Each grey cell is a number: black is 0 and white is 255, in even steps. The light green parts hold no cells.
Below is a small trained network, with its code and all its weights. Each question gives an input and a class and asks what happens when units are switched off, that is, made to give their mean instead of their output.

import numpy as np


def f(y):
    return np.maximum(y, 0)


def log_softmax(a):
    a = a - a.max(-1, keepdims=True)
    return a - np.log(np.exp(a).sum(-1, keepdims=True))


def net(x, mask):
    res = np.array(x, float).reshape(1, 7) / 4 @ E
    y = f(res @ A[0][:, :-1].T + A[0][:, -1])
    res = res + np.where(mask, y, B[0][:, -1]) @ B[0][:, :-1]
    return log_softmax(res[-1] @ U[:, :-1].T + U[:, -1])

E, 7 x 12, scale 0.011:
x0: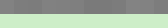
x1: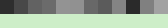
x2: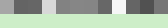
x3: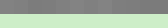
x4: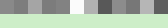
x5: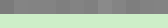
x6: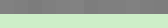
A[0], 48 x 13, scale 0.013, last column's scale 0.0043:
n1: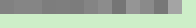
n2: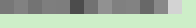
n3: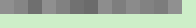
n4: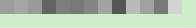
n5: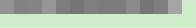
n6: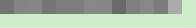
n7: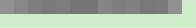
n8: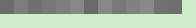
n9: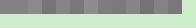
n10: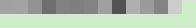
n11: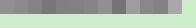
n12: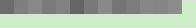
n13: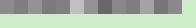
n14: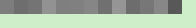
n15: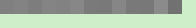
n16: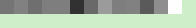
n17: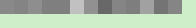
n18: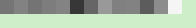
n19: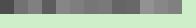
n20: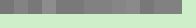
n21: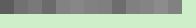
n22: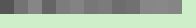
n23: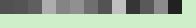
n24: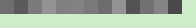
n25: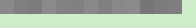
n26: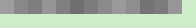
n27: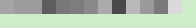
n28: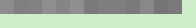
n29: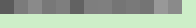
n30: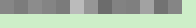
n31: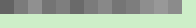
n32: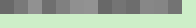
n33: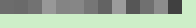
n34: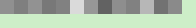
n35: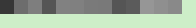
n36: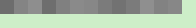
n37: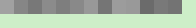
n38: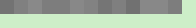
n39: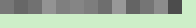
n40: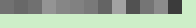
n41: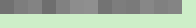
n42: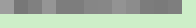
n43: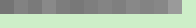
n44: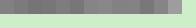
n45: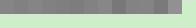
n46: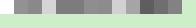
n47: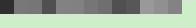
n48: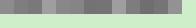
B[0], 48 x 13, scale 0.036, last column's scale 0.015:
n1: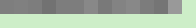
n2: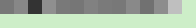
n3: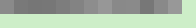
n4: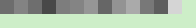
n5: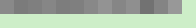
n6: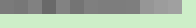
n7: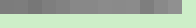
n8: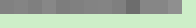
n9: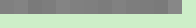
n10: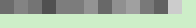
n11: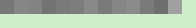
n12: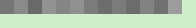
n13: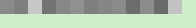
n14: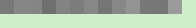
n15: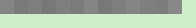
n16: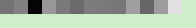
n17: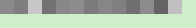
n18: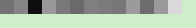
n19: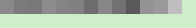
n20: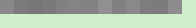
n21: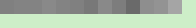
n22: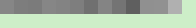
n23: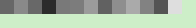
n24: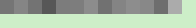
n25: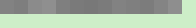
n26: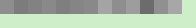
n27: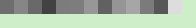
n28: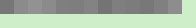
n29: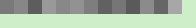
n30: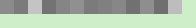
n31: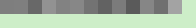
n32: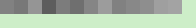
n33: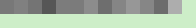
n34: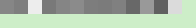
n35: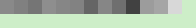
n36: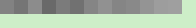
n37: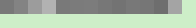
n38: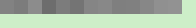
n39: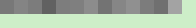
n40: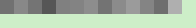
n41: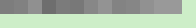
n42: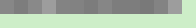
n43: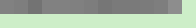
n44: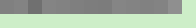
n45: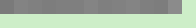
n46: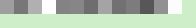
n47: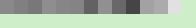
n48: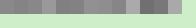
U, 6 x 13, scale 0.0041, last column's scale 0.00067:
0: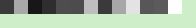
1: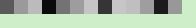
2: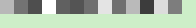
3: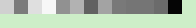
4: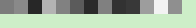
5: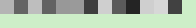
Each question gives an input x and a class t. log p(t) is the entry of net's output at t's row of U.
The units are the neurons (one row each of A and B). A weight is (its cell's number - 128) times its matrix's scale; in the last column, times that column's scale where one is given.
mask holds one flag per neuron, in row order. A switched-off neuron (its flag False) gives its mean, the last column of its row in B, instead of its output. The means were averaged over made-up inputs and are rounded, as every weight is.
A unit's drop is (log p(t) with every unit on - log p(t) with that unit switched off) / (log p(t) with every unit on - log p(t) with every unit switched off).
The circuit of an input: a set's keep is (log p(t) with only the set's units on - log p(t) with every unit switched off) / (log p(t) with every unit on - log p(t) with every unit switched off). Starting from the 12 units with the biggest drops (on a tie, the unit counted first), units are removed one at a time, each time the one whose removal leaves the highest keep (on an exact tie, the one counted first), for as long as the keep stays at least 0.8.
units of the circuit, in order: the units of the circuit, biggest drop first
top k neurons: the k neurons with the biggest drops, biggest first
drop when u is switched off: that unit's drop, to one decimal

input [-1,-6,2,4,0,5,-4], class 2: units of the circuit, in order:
[n46]
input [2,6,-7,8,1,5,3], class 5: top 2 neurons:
[n16, n18]
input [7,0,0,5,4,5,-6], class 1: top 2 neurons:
[n46, n47]
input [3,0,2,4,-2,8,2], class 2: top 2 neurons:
[n27, n4]
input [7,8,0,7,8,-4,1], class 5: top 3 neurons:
[n47, n35, n27]
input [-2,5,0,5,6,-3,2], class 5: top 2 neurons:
[n27, n4]
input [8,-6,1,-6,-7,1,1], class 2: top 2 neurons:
[n46, n23]
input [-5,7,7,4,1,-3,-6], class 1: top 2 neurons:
[n16, n18]
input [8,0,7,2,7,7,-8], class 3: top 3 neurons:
[n46, n27, n4]
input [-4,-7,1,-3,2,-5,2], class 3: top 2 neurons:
[n46, n23]
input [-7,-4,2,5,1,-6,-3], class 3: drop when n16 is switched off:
0.1
